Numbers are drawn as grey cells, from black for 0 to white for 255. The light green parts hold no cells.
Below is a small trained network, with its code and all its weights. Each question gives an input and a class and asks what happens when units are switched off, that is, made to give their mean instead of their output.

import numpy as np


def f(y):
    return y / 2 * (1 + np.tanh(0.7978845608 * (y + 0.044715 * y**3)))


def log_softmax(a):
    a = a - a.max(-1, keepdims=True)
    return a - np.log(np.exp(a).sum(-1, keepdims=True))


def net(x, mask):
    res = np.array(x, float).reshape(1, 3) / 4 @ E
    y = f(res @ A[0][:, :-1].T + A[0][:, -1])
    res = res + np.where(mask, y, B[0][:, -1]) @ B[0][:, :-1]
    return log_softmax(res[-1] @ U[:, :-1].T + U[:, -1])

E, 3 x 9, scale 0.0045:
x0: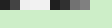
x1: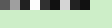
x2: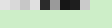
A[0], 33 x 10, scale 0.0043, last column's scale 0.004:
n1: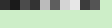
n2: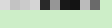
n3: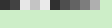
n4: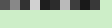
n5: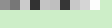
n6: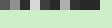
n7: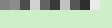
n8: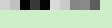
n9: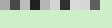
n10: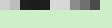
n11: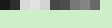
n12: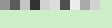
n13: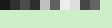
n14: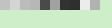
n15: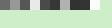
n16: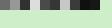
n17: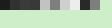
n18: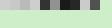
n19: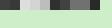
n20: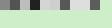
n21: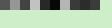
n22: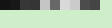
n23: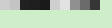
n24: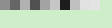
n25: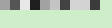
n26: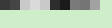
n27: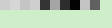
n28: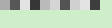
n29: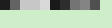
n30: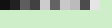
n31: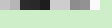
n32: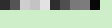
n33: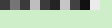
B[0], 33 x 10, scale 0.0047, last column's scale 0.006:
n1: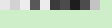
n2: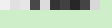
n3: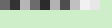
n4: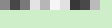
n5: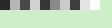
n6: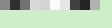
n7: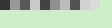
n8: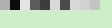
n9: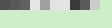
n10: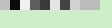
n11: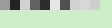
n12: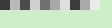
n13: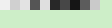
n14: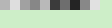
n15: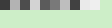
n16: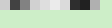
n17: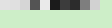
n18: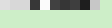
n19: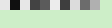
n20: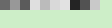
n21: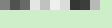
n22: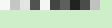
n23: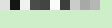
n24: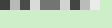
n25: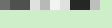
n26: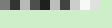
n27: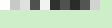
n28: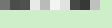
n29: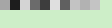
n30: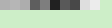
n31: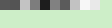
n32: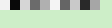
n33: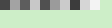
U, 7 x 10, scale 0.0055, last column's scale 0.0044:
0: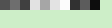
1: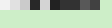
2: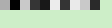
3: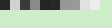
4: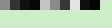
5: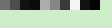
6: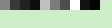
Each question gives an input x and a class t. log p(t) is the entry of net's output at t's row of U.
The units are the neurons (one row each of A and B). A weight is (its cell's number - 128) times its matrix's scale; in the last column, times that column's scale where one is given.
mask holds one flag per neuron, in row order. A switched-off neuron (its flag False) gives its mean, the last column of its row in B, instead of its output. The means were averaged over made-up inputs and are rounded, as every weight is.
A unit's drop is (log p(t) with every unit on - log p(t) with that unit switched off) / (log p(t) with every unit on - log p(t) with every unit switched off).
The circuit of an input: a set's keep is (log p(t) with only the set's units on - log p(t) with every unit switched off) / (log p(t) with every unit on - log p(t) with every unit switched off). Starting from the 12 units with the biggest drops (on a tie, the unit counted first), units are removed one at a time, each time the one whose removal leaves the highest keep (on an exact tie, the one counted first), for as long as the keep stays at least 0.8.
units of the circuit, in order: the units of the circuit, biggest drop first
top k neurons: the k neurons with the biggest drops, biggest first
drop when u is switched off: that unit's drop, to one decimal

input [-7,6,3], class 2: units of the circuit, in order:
(n8)
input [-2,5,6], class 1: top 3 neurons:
(n2; n27; n18)
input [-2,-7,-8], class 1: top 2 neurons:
(n17; n13)
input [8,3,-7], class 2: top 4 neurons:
(n11; n3; n26; n29)
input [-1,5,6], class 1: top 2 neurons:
(n2; n27)
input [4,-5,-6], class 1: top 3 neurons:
(n17; n13; n1)
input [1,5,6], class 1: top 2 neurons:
(n2; n27)
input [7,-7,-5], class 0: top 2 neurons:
(n20; n12)
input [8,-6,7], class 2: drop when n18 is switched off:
-0.1
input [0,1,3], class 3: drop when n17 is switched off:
0.3
